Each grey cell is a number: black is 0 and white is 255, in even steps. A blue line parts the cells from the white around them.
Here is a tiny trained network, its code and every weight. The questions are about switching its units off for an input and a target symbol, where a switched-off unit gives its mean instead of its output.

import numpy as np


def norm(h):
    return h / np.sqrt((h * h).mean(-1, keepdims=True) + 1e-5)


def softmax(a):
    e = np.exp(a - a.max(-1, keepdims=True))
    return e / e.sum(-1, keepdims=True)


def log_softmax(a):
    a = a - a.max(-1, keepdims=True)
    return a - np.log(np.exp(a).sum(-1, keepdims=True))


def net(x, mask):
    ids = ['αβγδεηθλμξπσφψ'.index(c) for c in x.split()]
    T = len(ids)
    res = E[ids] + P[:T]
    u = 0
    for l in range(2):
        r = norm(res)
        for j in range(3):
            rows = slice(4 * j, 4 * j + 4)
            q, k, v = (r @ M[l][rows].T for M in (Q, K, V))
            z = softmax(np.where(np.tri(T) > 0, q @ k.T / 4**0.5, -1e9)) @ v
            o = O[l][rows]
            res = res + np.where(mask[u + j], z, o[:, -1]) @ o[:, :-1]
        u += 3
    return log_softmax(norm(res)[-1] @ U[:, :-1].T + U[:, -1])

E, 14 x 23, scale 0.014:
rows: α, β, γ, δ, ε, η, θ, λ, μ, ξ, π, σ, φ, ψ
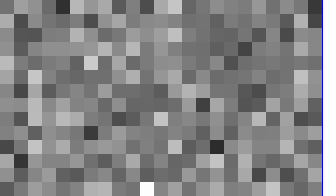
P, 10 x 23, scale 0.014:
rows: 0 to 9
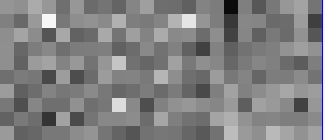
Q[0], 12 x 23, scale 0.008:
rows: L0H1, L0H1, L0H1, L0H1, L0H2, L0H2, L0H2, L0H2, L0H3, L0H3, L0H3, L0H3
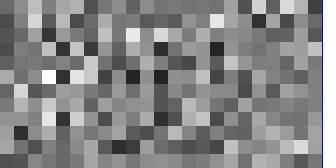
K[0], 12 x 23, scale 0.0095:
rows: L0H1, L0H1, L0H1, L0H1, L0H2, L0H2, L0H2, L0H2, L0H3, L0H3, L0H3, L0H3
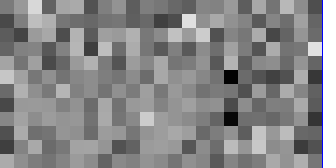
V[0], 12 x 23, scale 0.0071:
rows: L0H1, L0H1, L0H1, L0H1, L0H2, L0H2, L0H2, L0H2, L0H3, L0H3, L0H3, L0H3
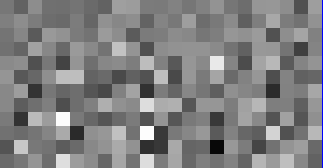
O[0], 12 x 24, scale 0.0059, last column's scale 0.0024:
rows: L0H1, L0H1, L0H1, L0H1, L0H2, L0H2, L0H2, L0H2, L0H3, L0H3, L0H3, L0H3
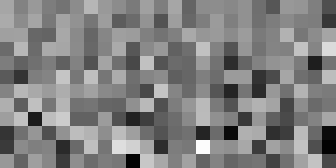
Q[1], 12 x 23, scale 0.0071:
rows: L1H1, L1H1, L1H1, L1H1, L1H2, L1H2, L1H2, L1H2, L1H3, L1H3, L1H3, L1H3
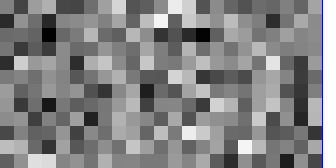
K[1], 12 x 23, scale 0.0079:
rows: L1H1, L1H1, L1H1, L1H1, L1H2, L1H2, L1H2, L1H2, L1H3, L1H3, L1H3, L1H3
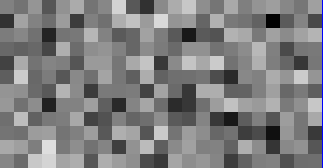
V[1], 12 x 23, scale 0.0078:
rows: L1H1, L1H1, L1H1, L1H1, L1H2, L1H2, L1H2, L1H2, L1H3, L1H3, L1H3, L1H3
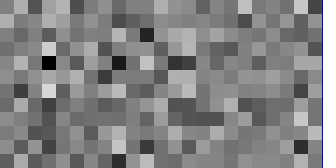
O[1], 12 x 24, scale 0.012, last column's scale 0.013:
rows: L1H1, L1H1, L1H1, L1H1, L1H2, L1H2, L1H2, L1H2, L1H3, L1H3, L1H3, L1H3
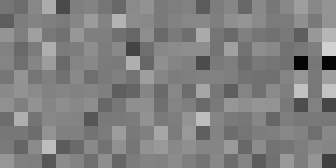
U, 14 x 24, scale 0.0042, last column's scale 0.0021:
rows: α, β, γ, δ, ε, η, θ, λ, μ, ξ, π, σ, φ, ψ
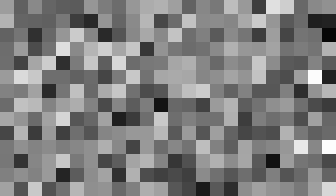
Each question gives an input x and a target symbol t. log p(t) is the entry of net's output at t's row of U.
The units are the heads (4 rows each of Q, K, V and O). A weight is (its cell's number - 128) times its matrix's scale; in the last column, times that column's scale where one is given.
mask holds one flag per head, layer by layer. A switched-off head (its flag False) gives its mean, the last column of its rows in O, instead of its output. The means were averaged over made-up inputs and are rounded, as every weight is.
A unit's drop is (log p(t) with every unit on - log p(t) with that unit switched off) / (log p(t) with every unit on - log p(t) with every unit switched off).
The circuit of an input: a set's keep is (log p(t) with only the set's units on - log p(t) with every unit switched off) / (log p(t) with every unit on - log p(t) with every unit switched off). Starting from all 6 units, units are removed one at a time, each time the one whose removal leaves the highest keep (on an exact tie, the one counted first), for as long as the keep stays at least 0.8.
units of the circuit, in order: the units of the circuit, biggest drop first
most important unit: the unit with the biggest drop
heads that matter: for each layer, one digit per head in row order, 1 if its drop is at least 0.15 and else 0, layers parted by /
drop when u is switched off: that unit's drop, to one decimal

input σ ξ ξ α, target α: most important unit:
L0H3
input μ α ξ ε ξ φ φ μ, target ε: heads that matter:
000 / 011
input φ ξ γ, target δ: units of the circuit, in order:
[L0H3; L1H2]
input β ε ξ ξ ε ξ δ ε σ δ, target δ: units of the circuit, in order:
[L1H1; L1H2]
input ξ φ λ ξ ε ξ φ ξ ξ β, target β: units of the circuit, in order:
[L1H2; L1H1; L1H3; L0H3]
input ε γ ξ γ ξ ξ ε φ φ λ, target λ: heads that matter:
000 / 111
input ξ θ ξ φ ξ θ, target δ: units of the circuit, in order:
[L0H3; L1H2]
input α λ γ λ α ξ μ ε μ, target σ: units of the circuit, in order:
[L0H2; L1H1]
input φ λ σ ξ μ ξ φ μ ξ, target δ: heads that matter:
001 / 010
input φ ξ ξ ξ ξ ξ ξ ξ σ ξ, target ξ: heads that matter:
100 / 111
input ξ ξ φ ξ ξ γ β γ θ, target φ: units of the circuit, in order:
[L1H1; L0H3; L1H2]
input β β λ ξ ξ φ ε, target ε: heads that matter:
000 / 010
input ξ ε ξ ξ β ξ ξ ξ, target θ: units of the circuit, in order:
[L1H2; L1H1]
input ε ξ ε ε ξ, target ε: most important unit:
L1H3
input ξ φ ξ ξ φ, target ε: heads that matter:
100 / 010
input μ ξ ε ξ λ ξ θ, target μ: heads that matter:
001 / 000
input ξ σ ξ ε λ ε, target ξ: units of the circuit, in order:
[L0H2; L1H1; L1H3]
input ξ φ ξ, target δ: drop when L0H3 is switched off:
1.1
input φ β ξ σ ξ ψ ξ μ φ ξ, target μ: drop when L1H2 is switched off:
0.1
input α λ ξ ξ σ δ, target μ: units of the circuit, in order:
[L0H3]
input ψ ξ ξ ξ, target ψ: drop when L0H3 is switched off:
0.2
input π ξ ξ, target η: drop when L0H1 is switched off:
0.1
